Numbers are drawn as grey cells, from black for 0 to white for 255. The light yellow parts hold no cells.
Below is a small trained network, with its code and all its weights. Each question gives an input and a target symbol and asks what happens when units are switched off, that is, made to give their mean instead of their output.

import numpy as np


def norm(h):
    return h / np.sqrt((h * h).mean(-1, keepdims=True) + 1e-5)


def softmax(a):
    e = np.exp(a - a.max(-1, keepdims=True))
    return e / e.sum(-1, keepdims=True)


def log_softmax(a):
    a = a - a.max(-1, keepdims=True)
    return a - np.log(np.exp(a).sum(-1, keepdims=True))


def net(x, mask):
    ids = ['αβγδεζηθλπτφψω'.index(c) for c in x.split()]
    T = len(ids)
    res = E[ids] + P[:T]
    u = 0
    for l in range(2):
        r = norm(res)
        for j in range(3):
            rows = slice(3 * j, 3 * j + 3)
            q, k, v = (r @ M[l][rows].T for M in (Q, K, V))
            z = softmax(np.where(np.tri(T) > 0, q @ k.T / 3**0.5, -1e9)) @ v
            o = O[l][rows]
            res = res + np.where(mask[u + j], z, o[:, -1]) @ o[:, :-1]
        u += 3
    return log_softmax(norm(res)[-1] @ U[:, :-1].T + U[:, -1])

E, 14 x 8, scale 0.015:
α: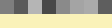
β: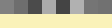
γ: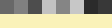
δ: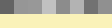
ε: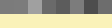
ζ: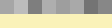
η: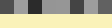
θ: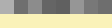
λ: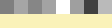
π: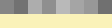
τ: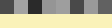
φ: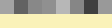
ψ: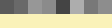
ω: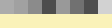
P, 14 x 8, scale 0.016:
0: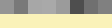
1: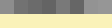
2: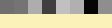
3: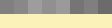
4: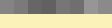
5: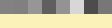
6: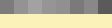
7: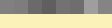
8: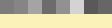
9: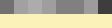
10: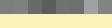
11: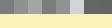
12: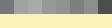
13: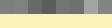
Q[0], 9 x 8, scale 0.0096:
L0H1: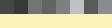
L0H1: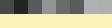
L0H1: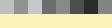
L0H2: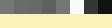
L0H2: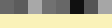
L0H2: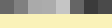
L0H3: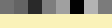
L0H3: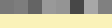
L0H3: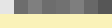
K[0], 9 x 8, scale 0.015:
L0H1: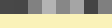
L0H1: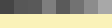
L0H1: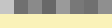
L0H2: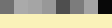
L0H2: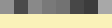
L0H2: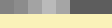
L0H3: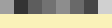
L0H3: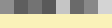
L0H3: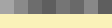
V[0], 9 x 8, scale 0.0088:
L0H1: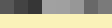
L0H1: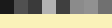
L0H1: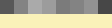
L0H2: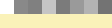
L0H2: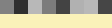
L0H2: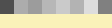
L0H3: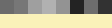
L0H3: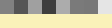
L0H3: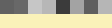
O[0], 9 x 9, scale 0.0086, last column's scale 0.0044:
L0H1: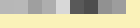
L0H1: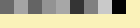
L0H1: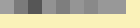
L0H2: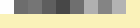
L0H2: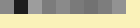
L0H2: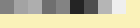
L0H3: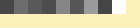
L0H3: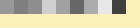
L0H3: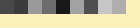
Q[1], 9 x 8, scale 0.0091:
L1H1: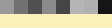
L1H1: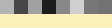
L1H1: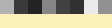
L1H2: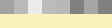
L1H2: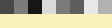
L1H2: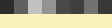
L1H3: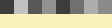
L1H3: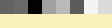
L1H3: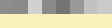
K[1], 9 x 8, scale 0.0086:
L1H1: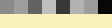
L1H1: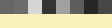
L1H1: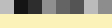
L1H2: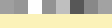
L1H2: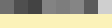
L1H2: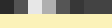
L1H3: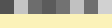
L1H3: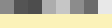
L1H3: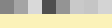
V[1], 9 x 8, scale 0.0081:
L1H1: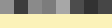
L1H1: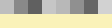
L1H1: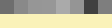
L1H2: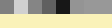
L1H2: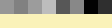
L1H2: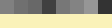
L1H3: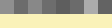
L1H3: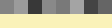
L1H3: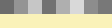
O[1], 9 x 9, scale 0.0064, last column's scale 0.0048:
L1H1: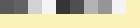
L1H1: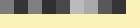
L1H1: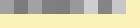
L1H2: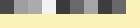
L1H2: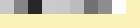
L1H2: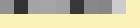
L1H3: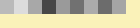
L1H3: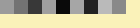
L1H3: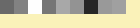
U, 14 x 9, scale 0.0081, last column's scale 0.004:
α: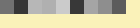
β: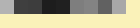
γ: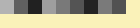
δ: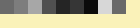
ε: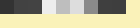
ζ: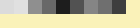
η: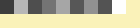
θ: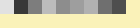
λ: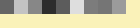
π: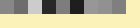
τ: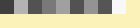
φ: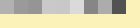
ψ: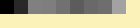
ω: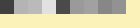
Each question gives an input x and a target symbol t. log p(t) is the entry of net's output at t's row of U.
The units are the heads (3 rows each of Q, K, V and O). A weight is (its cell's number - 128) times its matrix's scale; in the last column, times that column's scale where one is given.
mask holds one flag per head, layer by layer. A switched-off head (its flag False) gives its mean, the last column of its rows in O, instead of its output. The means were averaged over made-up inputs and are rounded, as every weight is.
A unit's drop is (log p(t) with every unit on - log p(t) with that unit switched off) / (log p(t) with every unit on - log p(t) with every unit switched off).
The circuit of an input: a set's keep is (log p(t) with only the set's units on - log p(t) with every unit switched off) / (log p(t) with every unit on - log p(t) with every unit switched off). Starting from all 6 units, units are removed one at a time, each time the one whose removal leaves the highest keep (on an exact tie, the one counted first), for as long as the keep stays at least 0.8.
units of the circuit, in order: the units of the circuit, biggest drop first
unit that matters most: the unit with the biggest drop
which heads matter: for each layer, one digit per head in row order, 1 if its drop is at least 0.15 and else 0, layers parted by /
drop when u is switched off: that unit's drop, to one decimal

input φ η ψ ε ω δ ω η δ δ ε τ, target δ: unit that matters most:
L0H2
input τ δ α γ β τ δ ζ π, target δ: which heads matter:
011 / 000
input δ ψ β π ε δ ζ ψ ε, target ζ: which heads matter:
010 / 000
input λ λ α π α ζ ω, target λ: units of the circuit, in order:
(L0H2, L0H1)
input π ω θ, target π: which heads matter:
011 / 001
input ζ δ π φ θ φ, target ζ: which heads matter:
010 / 000
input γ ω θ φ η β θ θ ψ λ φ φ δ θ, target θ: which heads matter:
011 / 000
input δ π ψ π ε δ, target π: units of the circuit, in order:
(L0H2, L1H3)
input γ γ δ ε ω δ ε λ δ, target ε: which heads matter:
011 / 010
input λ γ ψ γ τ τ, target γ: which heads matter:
000 / 001
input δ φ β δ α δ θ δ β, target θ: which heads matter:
010 / 010
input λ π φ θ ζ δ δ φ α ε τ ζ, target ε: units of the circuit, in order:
(L1H2, L0H3)
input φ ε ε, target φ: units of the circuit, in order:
(L0H3, L0H2)
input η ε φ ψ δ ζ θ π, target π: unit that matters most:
L1H2
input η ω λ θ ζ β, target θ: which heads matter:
010 / 000
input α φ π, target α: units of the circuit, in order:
(L1H1, L0H3)
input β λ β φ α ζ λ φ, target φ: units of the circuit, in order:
(L0H2, L0H3)
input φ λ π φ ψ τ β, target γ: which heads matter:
101 / 010
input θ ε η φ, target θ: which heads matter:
110 / 000
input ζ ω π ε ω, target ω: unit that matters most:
L0H1
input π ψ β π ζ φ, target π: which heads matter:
010 / 001
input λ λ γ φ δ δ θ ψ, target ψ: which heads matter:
110 / 000
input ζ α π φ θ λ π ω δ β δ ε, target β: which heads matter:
011 / 000
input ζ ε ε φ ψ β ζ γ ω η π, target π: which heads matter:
111 / 110
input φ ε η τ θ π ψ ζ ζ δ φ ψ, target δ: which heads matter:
011 / 000
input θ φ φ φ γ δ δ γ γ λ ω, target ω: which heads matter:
011 / 010
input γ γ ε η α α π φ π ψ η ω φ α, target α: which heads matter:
010 / 000
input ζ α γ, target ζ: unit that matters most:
L0H2
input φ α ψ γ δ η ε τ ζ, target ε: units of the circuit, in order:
(L0H3, L1H2)
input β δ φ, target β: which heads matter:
011 / 001
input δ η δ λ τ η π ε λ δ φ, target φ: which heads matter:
111 / 000
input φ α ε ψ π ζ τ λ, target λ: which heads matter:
011 / 110
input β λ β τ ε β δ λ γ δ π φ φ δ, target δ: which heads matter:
010 / 000
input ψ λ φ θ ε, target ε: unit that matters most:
L0H2
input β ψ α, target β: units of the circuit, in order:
(L0H2, L0H3)
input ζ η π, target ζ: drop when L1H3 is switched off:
0.1
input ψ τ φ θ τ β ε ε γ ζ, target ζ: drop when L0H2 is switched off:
1.0
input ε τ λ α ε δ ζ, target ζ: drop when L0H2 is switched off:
0.8
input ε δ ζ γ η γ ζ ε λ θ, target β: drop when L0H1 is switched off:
0.5
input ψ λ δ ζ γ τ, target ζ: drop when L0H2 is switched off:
0.8
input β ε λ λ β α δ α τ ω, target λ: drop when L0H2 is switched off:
0.2
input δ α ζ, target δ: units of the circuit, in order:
(L0H3)
